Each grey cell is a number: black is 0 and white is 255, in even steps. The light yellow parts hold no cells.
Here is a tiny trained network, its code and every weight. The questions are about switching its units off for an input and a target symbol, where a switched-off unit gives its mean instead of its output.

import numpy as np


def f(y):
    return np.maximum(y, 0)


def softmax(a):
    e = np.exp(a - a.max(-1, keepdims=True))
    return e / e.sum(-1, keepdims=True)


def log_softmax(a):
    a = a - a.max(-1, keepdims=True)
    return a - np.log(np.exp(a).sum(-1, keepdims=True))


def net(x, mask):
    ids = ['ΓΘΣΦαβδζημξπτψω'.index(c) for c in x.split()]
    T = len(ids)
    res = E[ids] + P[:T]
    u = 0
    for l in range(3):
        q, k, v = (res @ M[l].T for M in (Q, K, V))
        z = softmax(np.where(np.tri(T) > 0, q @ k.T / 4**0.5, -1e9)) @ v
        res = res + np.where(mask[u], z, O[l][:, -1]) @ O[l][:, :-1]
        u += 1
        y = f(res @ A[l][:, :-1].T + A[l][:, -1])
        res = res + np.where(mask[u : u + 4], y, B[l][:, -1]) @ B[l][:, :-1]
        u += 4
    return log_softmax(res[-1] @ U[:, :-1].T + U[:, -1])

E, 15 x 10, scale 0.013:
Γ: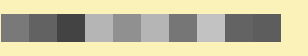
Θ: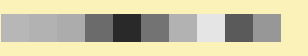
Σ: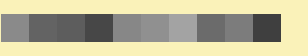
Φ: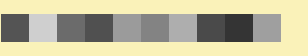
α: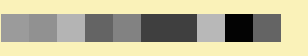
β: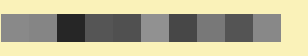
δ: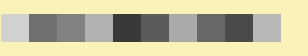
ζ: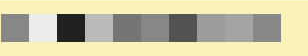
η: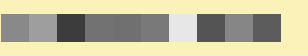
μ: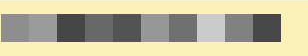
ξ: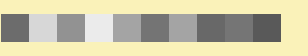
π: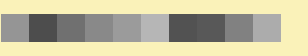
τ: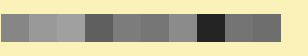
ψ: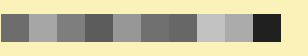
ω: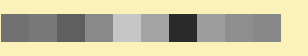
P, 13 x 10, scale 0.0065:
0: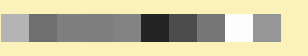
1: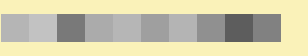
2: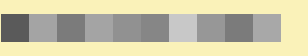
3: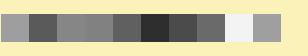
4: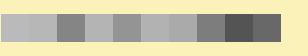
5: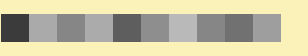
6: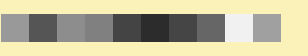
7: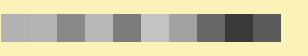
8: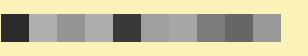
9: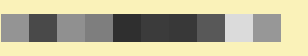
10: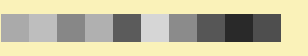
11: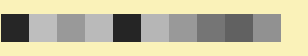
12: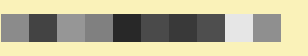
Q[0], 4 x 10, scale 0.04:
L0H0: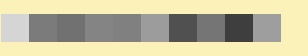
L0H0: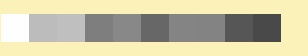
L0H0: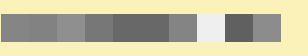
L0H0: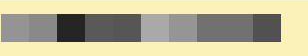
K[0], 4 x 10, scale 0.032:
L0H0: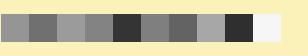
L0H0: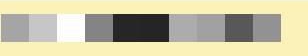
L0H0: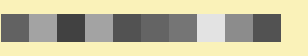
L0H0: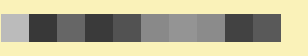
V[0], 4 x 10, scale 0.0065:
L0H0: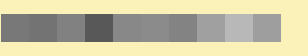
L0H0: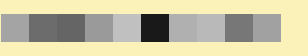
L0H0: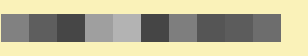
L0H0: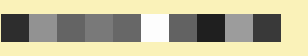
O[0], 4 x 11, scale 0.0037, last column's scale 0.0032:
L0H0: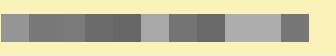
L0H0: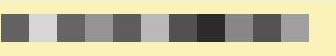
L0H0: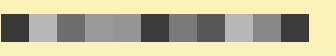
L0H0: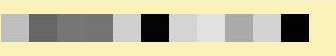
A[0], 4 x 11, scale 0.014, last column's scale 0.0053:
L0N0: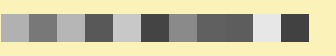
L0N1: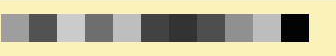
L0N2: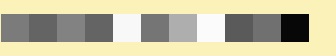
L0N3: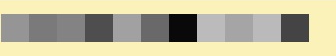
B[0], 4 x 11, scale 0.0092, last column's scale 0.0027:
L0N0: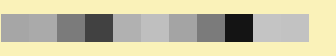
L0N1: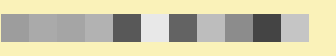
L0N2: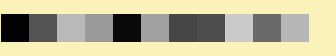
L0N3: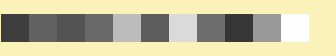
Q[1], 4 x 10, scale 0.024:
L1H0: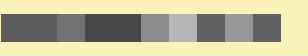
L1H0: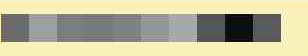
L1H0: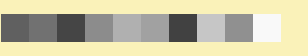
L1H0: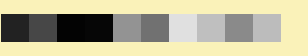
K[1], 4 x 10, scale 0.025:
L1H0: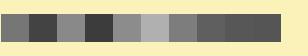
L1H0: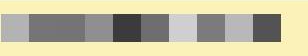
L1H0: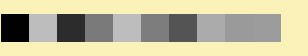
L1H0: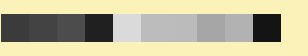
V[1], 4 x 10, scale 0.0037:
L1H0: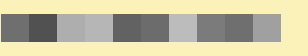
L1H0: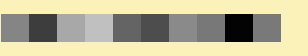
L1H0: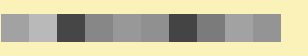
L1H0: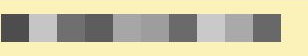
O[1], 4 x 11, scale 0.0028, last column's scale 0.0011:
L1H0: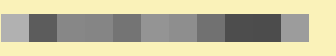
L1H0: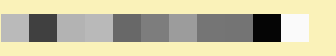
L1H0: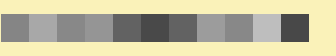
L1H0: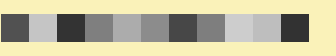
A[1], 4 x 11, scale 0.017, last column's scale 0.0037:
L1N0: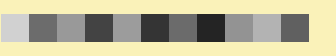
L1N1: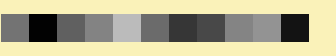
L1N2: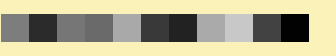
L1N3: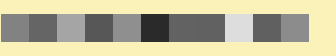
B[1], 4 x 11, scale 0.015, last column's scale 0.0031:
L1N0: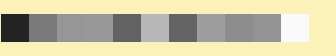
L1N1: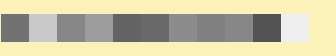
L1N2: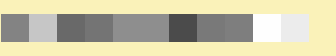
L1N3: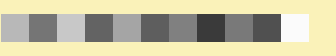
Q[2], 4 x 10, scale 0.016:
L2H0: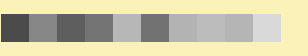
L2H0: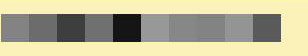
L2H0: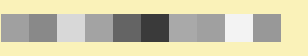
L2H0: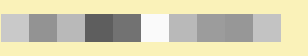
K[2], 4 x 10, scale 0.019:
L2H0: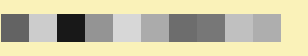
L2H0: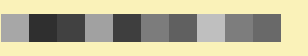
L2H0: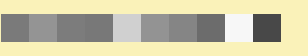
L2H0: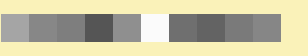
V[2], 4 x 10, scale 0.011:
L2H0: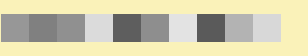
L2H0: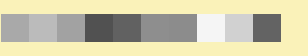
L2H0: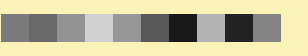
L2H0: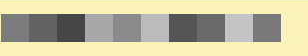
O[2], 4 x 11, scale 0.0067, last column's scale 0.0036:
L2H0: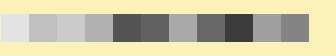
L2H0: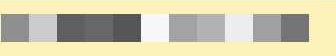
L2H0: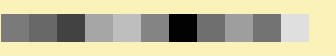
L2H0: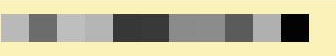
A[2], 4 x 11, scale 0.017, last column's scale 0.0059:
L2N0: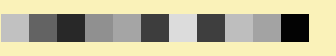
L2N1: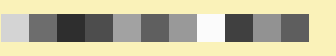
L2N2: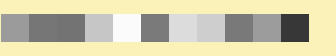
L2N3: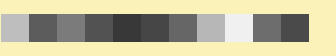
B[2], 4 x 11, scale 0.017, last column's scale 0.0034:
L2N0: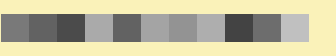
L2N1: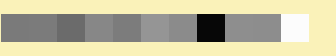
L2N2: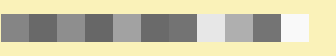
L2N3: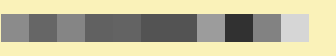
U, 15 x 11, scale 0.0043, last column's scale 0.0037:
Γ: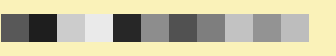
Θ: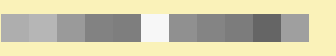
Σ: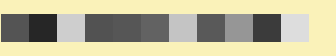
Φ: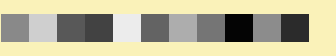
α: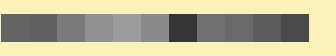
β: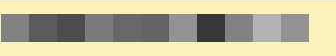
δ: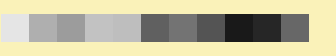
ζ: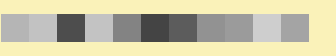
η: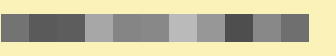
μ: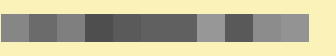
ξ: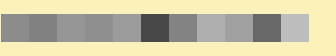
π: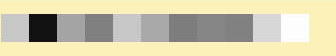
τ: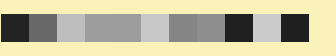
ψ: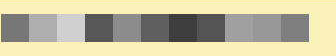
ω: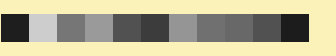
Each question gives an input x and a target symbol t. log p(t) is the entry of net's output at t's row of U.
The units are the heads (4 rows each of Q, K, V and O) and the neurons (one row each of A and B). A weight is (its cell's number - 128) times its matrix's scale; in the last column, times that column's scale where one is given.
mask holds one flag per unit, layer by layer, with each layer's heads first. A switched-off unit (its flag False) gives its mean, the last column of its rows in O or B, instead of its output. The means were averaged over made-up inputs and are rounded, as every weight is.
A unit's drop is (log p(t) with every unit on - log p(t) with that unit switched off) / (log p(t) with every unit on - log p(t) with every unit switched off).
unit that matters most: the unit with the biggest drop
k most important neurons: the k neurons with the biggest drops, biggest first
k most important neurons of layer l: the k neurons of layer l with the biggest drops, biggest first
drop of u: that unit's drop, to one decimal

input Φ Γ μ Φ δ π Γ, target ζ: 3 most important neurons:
(L1N2 L1N1 L0N0)
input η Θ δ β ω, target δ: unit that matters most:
L0H0
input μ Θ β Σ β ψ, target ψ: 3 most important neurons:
(L1N2 L0N2 L1N3)
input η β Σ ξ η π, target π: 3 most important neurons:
(L0N0 L2N2 L0N1)
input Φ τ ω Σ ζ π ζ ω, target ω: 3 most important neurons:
(L0N2 L1N1 L0N3)
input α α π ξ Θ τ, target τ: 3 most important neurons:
(L1N0 L0N0 L0N1)
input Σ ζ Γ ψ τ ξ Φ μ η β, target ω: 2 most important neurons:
(L1N1 L0N3)
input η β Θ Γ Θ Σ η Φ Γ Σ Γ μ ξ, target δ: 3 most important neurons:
(L1N2 L1N0 L1N3)
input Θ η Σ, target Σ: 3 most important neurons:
(L0N2 L1N3 L0N0)
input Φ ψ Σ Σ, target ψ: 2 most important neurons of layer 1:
(L1N0 L1N2)
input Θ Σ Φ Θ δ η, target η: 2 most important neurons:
(L2N0 L1N0)
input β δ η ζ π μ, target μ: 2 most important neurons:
(L2N3 L0N2)
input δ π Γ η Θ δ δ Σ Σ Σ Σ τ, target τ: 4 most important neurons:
(L1N0 L0N0 L1N3 L0N1)
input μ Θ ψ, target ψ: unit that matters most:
L1N2
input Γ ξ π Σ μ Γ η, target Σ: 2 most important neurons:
(L1N3 L1N0)
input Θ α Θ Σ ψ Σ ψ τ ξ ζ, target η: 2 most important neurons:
(L2N0 L0N3)
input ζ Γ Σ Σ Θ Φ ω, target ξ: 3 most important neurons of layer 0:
(L0N3 L0N1 L0N2)
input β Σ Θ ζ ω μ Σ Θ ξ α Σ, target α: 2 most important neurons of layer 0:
(L0N1 L0N3)
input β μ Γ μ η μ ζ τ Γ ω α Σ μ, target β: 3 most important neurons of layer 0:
(L0N3 L0N2 L0N1)
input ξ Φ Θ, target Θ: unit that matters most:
L0H0
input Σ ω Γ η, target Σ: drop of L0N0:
0.2
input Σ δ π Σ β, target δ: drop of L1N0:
0.1
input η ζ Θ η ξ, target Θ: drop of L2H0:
0.7
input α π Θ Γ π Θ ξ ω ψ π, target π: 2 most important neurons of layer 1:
(L1N1 L1N0)
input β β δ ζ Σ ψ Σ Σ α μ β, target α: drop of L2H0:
1.0
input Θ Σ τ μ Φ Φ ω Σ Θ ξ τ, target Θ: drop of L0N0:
0.0
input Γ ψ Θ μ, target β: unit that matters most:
L2N1
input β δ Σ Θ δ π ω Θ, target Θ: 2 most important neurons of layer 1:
(L1N2 L1N0)
